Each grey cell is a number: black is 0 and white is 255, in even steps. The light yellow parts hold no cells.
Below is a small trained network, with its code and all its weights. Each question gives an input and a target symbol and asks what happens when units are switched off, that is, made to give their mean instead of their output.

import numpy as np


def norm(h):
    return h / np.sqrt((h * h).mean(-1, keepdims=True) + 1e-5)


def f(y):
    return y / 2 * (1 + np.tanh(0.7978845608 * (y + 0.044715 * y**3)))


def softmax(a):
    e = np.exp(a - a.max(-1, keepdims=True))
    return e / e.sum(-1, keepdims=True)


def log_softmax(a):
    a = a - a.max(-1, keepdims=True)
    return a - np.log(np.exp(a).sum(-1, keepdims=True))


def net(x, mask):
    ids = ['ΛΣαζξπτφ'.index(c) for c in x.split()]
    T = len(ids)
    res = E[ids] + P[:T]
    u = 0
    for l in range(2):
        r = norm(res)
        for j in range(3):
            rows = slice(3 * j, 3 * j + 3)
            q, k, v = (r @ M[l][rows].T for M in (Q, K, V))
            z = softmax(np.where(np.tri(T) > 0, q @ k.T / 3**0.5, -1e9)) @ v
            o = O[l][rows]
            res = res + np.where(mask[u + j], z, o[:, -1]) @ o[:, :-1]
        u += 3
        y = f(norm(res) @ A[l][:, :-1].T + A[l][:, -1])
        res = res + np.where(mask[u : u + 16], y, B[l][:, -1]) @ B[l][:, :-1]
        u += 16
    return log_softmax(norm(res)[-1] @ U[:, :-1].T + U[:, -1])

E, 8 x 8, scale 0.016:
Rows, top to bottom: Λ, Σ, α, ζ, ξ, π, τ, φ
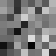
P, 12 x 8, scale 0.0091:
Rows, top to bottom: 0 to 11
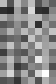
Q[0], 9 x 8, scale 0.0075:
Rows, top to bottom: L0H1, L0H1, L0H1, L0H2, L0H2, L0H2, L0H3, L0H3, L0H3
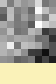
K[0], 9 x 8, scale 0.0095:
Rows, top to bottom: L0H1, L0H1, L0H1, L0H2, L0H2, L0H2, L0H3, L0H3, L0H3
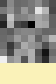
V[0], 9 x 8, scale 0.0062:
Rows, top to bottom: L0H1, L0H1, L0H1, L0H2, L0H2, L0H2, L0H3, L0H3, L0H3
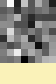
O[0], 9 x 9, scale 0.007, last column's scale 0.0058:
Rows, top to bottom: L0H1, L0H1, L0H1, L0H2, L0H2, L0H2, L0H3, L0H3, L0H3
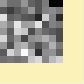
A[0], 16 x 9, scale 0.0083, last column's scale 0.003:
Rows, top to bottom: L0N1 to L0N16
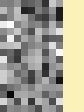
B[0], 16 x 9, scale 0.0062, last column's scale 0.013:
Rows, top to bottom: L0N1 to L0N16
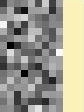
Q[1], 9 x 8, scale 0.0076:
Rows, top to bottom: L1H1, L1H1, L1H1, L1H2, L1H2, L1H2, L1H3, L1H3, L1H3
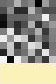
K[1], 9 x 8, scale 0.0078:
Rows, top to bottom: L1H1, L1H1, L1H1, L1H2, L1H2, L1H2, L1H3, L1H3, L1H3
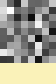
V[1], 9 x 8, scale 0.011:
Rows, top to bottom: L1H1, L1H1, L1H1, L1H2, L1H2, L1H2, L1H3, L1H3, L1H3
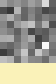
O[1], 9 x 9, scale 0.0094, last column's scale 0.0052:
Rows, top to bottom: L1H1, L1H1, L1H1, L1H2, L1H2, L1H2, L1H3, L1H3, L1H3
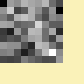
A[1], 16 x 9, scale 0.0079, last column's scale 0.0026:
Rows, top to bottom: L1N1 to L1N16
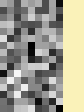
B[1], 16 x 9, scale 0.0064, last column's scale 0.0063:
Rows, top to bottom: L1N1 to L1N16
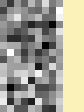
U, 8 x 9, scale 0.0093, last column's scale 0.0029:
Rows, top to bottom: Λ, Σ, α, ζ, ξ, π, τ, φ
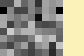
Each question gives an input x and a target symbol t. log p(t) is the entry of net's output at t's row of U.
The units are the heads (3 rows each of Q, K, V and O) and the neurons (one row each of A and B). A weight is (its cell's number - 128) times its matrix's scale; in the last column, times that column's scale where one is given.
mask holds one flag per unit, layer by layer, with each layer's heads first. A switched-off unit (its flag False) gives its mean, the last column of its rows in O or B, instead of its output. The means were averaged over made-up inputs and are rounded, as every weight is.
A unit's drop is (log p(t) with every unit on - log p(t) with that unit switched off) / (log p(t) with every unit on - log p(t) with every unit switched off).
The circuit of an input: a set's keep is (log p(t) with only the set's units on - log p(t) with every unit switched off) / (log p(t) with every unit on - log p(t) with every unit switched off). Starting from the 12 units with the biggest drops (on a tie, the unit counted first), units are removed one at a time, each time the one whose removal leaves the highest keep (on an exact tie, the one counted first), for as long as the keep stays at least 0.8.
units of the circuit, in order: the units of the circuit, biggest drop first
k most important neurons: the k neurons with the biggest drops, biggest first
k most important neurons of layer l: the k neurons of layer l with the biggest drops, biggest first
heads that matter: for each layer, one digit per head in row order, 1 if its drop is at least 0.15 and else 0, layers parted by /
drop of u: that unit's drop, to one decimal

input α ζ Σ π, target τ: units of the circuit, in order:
[L1H3 L1H1]
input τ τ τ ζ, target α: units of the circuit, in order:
[L1H2]
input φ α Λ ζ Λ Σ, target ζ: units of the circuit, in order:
[L1H3 L1N15]
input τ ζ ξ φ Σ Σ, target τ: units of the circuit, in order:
[L1H3 L1H1]
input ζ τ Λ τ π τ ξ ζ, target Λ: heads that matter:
001 / 110
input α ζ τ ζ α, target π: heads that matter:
000 / 001
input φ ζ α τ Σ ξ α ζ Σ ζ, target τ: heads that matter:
000 / 100
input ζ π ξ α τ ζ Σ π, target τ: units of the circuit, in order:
[L1H3 L0N1 L1H1]
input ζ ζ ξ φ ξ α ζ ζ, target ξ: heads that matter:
001 / 000
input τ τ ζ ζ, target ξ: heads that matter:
001 / 001
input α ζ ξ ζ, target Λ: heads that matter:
001 / 100
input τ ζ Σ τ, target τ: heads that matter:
000 / 001
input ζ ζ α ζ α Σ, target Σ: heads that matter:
000 / 001
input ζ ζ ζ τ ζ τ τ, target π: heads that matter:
010 / 000
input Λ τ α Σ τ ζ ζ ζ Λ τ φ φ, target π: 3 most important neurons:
[L0N10 L0N15 L0N1]
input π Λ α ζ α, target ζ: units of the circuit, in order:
[L1N13]
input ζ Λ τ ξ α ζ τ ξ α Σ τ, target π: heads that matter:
010 / 001
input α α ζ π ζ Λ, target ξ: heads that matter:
000 / 000
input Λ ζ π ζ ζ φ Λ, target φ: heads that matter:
001 / 010
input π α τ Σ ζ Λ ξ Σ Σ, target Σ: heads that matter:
011 / 001
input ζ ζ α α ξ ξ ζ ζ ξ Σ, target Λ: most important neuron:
[L0N15]
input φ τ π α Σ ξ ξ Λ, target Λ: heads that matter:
001 / 110
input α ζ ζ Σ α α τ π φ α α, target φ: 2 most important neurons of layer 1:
[L1N7 L1N8]
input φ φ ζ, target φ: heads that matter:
000 / 001
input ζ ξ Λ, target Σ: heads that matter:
001 / 000
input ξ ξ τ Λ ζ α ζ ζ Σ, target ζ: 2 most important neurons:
[L0N4 L1N13]
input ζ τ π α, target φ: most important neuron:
[L1N4]
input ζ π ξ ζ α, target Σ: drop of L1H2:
0.0
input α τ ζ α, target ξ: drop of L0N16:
0.1
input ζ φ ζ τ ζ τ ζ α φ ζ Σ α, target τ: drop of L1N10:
-0.1
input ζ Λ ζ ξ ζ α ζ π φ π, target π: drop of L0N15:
0.4
